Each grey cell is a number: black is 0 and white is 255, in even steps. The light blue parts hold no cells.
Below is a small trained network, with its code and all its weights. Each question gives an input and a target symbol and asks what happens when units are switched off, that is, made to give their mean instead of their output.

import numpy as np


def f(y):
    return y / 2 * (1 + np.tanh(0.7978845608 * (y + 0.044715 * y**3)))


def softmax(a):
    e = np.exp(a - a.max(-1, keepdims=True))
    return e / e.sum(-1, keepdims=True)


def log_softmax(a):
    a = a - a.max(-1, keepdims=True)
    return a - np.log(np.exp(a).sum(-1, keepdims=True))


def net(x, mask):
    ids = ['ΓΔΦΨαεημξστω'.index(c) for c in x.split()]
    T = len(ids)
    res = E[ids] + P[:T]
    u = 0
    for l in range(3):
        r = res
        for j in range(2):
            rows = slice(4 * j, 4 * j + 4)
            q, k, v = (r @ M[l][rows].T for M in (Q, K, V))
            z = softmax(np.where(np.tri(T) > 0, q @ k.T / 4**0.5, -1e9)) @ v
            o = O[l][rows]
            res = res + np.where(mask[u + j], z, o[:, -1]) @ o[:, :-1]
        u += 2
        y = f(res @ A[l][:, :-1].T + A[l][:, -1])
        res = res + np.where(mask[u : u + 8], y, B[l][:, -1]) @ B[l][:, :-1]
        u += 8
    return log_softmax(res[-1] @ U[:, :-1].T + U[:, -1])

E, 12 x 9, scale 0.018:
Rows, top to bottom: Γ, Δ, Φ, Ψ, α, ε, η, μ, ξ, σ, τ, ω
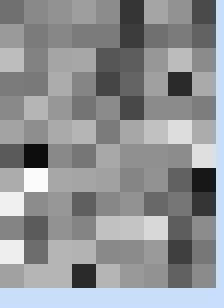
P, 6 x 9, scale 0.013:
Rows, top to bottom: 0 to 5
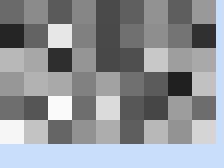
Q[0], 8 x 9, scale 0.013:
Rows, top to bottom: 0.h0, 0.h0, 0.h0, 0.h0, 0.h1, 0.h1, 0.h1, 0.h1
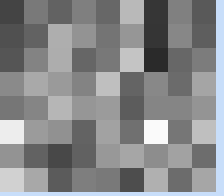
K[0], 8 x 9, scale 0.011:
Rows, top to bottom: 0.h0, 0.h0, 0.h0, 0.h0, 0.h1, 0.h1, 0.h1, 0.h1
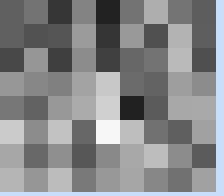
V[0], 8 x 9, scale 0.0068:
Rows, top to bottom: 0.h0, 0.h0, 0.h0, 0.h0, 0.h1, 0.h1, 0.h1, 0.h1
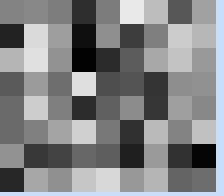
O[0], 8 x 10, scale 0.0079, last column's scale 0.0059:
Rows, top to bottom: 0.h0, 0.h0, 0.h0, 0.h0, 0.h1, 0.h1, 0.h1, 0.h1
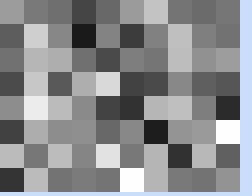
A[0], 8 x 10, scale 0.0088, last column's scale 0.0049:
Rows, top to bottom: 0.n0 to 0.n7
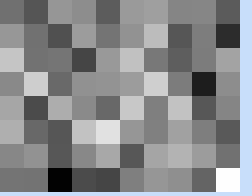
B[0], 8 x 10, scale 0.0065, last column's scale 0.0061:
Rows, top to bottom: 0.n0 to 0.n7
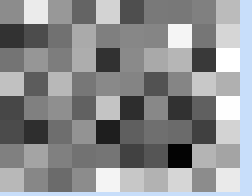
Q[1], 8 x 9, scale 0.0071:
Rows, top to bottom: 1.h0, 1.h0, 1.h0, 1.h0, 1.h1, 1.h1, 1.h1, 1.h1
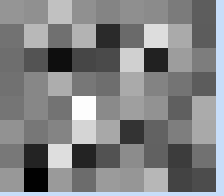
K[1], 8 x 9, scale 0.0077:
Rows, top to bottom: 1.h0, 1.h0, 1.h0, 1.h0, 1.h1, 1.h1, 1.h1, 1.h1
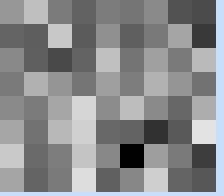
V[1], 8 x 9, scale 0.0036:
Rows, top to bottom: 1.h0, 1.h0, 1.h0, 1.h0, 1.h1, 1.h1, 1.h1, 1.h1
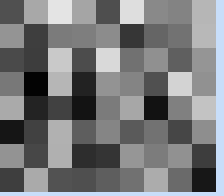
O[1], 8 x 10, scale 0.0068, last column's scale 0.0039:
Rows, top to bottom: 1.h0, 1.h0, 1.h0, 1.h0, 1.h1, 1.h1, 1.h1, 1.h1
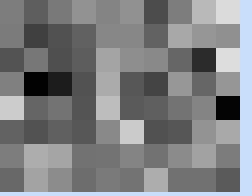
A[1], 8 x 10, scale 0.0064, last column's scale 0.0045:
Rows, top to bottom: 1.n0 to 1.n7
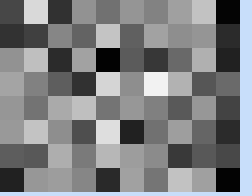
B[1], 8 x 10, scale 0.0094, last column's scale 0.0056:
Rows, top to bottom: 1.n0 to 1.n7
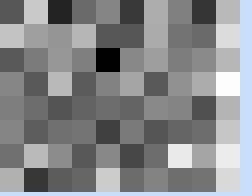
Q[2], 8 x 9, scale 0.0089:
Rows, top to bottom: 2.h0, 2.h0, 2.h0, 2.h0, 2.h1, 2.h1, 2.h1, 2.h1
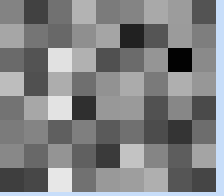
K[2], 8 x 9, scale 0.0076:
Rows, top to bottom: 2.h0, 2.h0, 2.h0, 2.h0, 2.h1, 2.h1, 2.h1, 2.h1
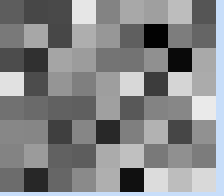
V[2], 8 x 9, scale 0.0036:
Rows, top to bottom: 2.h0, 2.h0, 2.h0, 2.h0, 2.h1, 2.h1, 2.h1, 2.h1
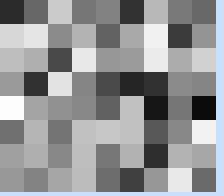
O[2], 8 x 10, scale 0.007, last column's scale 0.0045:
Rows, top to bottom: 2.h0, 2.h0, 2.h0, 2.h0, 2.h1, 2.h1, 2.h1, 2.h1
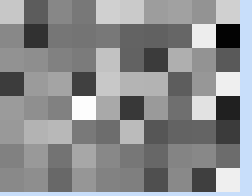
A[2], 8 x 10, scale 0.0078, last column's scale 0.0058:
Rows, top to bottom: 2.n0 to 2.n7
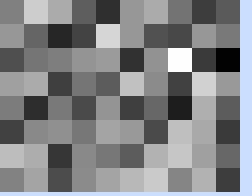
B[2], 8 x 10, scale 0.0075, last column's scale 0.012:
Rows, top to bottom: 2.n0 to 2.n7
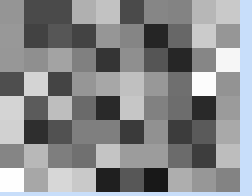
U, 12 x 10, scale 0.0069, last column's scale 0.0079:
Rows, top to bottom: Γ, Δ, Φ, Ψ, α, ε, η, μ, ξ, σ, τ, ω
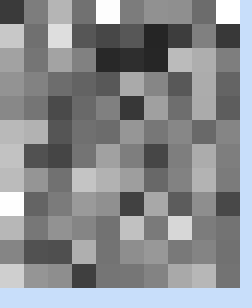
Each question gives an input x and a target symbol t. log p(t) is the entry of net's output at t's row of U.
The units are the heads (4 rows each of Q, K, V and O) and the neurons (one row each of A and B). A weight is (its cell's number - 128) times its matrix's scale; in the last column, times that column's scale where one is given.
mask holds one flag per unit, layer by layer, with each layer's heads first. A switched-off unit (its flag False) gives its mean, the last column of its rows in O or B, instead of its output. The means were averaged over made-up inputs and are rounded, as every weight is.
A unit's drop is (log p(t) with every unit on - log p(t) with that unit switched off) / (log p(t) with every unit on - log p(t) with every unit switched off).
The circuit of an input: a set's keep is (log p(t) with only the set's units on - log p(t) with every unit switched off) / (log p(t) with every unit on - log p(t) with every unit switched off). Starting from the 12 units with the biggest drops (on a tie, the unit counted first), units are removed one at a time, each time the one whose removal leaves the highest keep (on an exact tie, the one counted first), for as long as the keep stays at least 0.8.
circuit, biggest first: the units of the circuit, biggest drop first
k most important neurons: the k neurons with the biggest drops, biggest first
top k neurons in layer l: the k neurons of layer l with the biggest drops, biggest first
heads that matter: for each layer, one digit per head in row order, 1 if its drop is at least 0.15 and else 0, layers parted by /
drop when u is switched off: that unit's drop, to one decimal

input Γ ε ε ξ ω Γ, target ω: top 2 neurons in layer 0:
(0.n7, 0.n3)
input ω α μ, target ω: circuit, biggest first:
(0.h0, 0.n3, 0.h1)
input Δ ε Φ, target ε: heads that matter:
01 / 00 / 00
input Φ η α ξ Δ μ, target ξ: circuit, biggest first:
(0.h1)
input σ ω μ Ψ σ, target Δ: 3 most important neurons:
(1.n6, 2.n2, 0.n2)
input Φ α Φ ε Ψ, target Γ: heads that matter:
10 / 00 / 10
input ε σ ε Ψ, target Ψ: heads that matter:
00 / 00 / 10
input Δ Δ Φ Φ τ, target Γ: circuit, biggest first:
(2.h0, 0.n4)
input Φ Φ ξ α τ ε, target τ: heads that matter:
10 / 00 / 00
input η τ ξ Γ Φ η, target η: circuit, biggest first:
(2.n1, 1.h0)
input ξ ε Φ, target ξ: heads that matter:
01 / 00 / 01
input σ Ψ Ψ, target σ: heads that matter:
10 / 00 / 00
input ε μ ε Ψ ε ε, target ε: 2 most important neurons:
(2.n6, 1.n0)
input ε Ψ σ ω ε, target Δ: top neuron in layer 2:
(2.n2)
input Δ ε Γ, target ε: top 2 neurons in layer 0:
(0.n7, 0.n4)
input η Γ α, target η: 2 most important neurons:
(2.n1, 0.n7)
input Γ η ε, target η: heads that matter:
10 / 01 / 00
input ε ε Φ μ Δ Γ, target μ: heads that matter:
01 / 00 / 01
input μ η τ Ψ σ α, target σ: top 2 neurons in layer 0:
(0.n2, 0.n7)
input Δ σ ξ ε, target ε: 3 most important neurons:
(1.n0, 2.n2, 2.n6)
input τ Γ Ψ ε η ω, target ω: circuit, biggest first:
(0.h0)
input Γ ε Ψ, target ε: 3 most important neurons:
(0.n7, 1.n0, 2.n6)
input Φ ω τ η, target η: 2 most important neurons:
(0.n4, 2.n1)
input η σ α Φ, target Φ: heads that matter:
01 / 00 / 00
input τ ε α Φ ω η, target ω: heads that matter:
10 / 00 / 00
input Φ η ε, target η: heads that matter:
00 / 01 / 00
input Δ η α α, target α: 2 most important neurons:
(1.n0, 2.n0)
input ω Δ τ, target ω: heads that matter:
10 / 00 / 00
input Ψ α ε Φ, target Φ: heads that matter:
11 / 00 / 00
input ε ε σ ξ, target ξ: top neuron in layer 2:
(2.n0)
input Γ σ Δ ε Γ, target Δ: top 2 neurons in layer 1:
(1.n6, 1.n3)
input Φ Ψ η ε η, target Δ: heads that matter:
00 / 00 / 00
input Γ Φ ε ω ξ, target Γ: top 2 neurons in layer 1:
(1.n1, 1.n0)
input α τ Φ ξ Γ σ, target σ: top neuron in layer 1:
(1.n3)
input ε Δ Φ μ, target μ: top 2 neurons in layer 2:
(2.n3, 2.n0)
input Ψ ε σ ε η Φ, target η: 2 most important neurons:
(2.n1, 0.n2)
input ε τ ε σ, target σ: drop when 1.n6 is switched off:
0.0
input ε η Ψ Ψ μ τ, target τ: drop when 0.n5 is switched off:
0.2
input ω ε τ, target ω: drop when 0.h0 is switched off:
0.7
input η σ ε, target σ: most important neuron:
(1.n3)
